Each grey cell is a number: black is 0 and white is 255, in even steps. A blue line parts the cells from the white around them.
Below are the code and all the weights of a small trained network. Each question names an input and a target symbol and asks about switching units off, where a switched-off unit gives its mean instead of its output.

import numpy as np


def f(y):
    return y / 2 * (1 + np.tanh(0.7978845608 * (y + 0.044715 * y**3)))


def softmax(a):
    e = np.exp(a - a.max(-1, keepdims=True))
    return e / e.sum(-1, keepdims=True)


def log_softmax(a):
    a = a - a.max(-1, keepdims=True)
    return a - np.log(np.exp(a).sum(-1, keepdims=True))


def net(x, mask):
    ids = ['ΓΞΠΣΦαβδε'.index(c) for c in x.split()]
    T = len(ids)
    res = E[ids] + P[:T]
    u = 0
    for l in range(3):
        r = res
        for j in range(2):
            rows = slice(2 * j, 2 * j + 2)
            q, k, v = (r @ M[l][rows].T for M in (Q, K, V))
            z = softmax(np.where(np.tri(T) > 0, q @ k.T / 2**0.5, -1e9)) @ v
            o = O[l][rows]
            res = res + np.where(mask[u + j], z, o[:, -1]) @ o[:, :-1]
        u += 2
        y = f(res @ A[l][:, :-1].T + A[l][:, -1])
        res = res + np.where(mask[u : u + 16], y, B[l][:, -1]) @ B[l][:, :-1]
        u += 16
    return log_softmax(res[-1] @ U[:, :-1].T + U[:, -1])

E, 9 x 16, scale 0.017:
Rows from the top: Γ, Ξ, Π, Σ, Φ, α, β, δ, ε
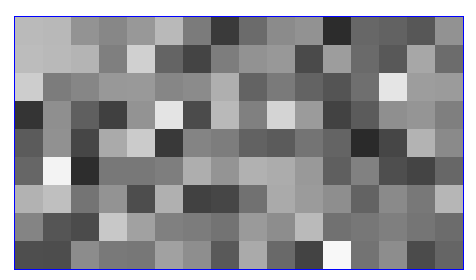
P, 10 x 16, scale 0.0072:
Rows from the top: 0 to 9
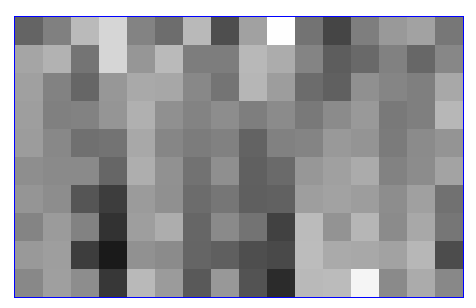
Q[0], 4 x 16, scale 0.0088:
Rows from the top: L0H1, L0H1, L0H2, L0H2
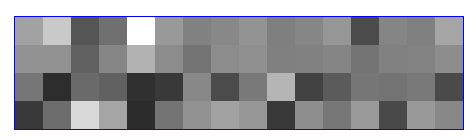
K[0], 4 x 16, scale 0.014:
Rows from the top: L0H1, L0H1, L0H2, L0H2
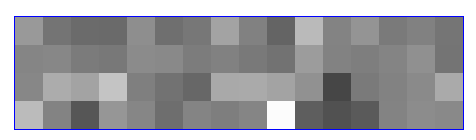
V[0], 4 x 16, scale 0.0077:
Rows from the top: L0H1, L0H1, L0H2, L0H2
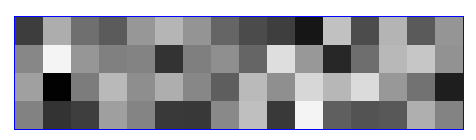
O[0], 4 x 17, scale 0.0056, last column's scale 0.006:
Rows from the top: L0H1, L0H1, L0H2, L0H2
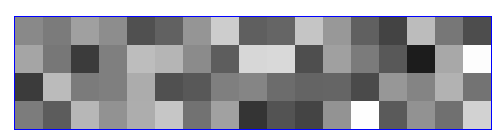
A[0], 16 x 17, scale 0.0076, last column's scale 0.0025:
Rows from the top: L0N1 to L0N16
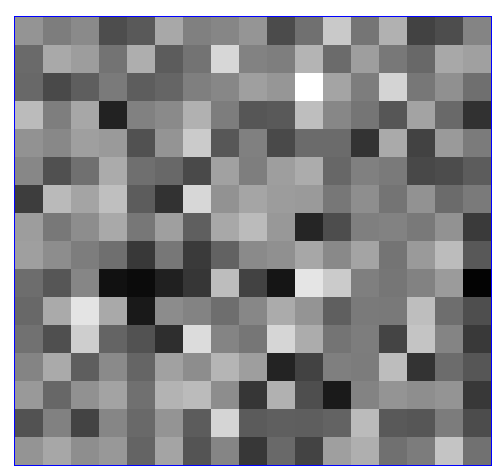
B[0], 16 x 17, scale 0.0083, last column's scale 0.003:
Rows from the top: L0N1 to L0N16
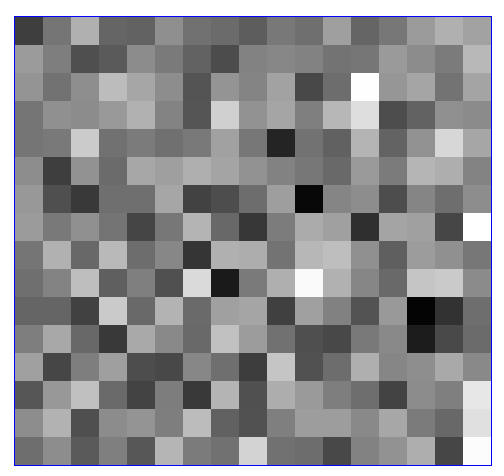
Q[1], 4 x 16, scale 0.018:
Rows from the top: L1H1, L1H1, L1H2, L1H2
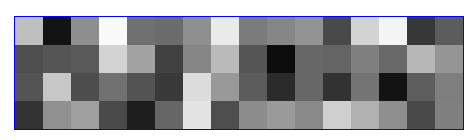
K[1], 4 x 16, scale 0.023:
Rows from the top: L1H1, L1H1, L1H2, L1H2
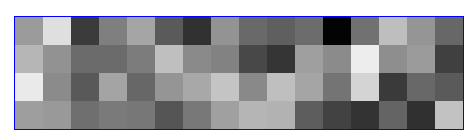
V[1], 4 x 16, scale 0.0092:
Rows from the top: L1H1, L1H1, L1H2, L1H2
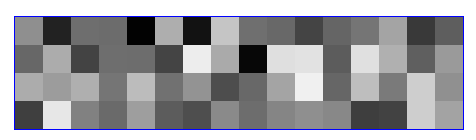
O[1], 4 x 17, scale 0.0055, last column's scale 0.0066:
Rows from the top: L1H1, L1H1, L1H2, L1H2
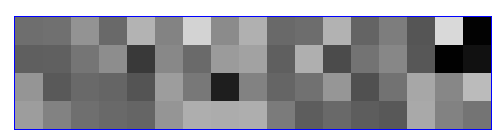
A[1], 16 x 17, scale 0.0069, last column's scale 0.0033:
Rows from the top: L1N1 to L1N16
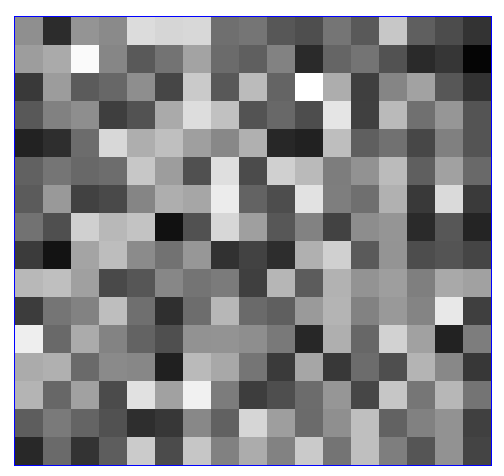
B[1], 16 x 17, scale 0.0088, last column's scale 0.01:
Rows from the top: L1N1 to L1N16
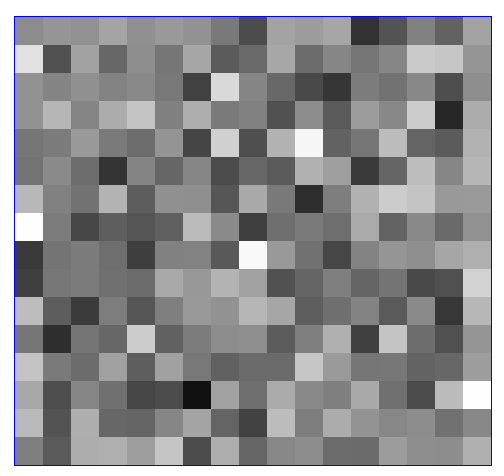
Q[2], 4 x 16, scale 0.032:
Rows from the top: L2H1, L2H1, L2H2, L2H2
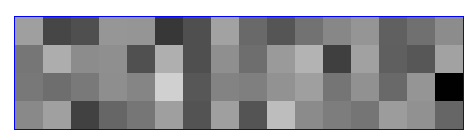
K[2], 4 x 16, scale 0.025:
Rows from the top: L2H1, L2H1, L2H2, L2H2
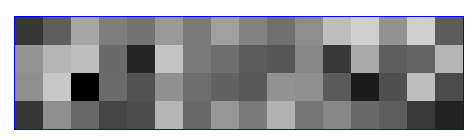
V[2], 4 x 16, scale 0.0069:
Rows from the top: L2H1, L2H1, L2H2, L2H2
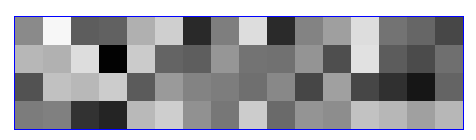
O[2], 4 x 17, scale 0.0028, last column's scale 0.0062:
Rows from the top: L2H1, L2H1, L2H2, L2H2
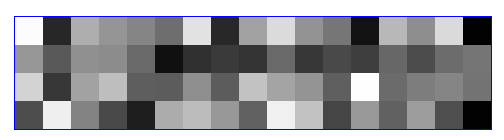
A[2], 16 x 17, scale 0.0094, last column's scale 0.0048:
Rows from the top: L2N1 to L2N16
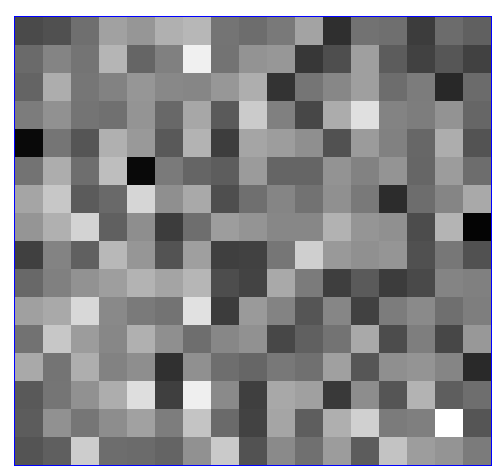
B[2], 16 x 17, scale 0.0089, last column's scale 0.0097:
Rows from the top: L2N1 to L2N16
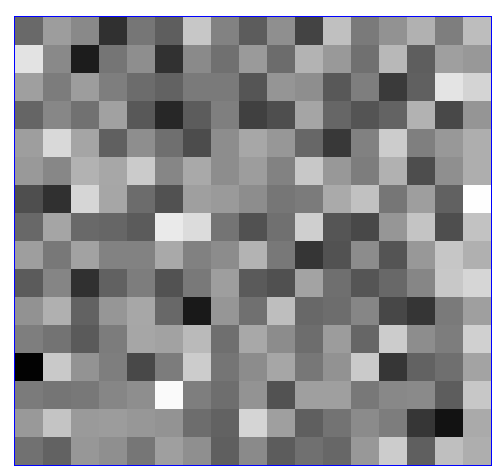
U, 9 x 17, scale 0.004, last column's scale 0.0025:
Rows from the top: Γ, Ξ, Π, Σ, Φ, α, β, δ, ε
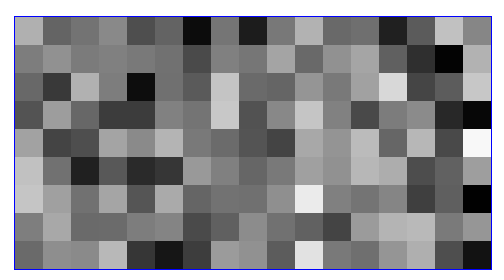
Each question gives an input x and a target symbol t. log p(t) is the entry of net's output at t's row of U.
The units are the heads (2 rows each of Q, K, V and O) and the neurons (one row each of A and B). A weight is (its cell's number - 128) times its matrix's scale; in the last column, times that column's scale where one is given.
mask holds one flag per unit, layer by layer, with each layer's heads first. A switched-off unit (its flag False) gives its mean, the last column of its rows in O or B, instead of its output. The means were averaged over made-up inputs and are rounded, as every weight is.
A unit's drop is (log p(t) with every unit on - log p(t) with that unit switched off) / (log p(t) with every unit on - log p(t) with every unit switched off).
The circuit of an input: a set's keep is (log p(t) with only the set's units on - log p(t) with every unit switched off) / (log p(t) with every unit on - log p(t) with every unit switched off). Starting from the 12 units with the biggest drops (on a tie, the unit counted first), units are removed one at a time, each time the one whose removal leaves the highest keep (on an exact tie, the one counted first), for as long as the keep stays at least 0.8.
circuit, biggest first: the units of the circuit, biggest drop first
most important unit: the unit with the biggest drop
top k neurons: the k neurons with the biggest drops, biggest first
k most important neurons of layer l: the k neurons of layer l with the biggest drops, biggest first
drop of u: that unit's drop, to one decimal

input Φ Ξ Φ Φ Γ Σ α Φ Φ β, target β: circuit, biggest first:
(L2N6, L0N9, L2N7)
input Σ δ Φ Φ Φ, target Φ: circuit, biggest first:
(L0H2, L1N14, L2N14)
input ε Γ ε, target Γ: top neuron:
(L0N10)
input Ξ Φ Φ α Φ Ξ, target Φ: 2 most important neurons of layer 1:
(L1N14, L1N5)
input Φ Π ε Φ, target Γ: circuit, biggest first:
(L1H1, L1N14)
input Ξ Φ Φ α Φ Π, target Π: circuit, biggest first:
(L2N16, L1N10, L0N14)
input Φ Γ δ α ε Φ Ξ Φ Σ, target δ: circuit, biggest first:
(L1N7, L1H1, L0H2)
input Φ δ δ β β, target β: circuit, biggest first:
(L2N6, L0N9, L0N16, L2N7)
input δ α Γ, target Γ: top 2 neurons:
(L1N2, L2N10)
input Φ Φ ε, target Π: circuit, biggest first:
(L1N5, L0N1, L2N16)
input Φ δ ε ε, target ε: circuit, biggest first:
(L0H1, L0N10, L1N9, L2N4)
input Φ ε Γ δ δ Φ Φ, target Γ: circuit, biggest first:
(L1N14, L1H1)
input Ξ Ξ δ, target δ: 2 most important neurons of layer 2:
(L2N5, L2N9)
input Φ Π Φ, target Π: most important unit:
L0N8
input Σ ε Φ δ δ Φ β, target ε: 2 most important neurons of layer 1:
(L1N7, L1N11)
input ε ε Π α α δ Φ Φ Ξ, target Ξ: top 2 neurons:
(L0N10, L0N5)
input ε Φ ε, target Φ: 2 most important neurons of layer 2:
(L2N14, L2N12)
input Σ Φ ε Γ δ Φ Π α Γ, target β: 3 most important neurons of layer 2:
(L2N6, L2N8, L2N15)
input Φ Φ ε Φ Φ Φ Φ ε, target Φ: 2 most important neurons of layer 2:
(L2N12, L2N14)
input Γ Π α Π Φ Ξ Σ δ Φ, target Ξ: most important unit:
L0H2
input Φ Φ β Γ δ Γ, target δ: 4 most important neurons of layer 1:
(L1N14, L1N2, L1N13, L1N1)
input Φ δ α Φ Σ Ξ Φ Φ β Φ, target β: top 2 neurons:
(L1N5, L1N14)
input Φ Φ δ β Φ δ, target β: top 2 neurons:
(L0N16, L2N15)
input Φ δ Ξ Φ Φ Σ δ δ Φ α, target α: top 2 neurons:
(L2N2, L1N6)
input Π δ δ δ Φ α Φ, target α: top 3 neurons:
(L0N15, L1N9, L2N2)
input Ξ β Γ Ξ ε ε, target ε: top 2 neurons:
(L0N10, L2N4)
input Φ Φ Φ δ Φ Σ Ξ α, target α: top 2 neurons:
(L2N2, L1N14)
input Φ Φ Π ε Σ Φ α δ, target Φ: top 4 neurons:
(L0N3, L1N8, L2N14, L1N14)
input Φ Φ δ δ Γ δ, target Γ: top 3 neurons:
(L0N16, L1N1, L0N14)
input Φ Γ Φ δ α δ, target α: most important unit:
L1H1
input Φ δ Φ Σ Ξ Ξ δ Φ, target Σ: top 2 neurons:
(L0N15, L2N1)
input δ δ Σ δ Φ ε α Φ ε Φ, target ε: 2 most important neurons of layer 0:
(L0N10, L0N1)
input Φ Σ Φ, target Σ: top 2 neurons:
(L0N8, L1N5)
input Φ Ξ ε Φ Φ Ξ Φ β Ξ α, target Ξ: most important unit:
L2N15
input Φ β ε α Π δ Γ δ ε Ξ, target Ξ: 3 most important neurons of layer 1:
(L1N12, L1N14, L1N8)
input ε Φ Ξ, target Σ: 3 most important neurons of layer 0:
(L0N7, L0N11, L0N10)
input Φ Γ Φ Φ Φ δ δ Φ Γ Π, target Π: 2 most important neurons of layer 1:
(L1N12, L1N10)
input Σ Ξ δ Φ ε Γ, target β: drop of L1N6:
0.0
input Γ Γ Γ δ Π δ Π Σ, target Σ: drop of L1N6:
0.3
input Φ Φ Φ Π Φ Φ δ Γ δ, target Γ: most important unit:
L0H2
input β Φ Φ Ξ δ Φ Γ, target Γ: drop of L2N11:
0.2
